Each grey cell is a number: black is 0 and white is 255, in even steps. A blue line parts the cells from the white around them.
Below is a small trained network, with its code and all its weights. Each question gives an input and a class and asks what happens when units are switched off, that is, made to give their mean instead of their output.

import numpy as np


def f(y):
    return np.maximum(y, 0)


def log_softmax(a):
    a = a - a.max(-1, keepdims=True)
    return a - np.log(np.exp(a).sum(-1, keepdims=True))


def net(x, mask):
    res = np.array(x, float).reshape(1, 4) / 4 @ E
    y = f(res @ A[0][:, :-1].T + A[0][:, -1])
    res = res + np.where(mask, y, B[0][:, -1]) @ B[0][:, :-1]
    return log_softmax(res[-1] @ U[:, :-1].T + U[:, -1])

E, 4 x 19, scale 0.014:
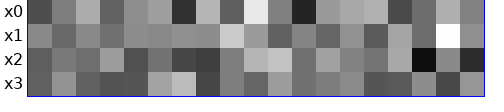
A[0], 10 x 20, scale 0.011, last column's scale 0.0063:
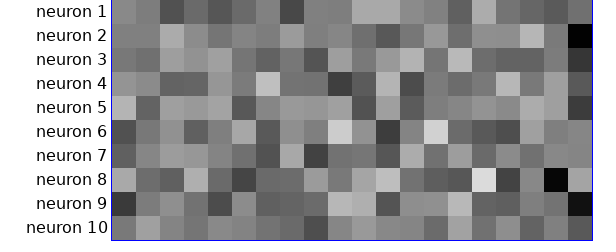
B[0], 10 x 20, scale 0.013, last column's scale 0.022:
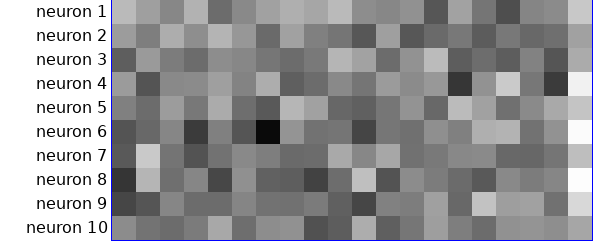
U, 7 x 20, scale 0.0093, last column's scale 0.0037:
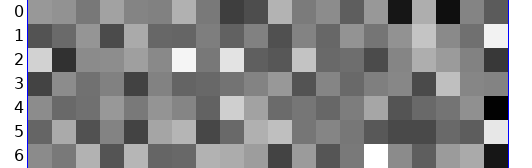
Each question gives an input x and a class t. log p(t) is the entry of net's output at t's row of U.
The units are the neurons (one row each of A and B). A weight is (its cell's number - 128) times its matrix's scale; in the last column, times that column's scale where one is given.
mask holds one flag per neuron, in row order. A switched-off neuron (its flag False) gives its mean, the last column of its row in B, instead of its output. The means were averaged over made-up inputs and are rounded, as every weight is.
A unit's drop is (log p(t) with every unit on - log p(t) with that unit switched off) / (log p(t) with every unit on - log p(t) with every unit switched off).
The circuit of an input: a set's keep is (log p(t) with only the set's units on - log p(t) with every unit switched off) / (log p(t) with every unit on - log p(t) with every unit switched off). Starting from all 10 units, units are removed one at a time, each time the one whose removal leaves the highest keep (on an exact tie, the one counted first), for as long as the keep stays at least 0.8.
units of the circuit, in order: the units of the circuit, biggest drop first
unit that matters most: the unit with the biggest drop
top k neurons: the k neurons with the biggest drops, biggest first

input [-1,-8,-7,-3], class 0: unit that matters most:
neuron 6
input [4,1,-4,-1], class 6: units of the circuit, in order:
(neuron 4; neuron 8)
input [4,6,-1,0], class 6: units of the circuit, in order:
(neuron 4; neuron 8)
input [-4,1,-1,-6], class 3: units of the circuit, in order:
(neuron 6; neuron 8)
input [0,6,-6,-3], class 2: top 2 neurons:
(neuron 6; neuron 4)
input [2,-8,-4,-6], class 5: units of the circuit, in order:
(neuron 6; neuron 7)
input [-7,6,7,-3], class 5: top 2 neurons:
(neuron 6; neuron 8)
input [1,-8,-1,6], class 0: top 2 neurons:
(neuron 6; neuron 10)
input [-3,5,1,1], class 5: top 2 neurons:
(neuron 6; neuron 9)
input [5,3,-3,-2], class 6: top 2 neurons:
(neuron 4; neuron 8)
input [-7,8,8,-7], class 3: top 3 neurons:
(neuron 8; neuron 5; neuron 4)
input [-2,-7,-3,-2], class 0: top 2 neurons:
(neuron 6; neuron 9)
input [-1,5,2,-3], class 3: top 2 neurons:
(neuron 8; neuron 4)
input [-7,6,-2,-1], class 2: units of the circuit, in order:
(neuron 6)
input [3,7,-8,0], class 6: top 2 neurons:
(neuron 5; neuron 8)
